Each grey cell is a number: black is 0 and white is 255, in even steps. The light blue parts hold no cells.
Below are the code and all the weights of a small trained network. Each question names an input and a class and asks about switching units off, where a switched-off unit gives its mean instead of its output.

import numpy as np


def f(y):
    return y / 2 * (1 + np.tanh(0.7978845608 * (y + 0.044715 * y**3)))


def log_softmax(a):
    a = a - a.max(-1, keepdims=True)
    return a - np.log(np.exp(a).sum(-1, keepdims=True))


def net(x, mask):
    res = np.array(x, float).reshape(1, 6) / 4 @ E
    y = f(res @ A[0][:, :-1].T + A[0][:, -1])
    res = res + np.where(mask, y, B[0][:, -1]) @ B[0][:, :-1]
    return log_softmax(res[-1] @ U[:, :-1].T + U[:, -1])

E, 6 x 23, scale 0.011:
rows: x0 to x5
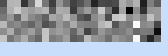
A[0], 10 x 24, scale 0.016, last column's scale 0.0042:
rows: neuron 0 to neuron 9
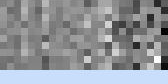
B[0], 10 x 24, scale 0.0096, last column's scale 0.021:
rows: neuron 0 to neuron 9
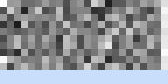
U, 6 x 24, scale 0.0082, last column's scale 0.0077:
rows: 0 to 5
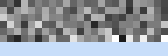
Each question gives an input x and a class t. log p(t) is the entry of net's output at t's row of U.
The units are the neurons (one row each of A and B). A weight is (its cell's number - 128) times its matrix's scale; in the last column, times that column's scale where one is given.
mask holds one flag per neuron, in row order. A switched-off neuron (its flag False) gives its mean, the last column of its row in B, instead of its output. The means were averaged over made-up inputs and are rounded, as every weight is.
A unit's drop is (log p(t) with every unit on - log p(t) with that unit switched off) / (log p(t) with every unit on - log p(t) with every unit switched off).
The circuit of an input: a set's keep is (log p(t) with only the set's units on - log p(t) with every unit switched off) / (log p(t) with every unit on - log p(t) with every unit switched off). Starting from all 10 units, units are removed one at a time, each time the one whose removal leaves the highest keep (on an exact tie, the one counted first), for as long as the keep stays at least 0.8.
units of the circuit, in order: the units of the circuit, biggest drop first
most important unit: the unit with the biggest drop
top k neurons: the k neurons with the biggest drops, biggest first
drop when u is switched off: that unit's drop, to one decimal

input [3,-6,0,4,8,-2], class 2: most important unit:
neuron 0
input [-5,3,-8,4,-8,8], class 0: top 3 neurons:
neuron 3; neuron 9; neuron 0
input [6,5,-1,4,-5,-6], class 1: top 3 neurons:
neuron 1; neuron 0; neuron 9
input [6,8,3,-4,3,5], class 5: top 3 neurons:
neuron 4; neuron 1; neuron 9
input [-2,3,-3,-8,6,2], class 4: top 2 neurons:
neuron 6; neuron 8
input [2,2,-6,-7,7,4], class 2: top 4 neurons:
neuron 0; neuron 7; neuron 5; neuron 9
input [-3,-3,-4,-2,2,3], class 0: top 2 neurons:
neuron 3; neuron 4
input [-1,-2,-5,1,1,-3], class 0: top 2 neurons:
neuron 3; neuron 4
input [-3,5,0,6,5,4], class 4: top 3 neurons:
neuron 5; neuron 8; neuron 9
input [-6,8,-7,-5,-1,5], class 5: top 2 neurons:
neuron 4; neuron 7
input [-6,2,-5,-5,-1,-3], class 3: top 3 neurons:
neuron 1; neuron 7; neuron 5
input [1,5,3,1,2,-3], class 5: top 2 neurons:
neuron 4; neuron 3
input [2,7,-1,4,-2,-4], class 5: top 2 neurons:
neuron 4; neuron 6
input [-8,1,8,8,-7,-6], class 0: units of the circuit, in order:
neuron 7
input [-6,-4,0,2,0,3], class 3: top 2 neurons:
neuron 1; neuron 4
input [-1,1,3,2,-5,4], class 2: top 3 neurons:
neuron 8; neuron 9; neuron 3
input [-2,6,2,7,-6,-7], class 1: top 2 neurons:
neuron 9; neuron 6
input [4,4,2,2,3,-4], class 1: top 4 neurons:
neuron 1; neuron 8; neuron 3; neuron 7
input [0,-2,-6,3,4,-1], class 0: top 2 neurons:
neuron 3; neuron 8
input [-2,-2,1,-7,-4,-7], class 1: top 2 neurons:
neuron 9; neuron 5
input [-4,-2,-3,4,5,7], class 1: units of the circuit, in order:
neuron 2
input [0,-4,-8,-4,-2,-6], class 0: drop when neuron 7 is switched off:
0.0
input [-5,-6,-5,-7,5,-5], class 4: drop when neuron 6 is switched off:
1.2
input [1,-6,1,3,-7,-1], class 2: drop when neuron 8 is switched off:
0.4
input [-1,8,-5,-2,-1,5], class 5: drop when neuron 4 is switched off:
1.2
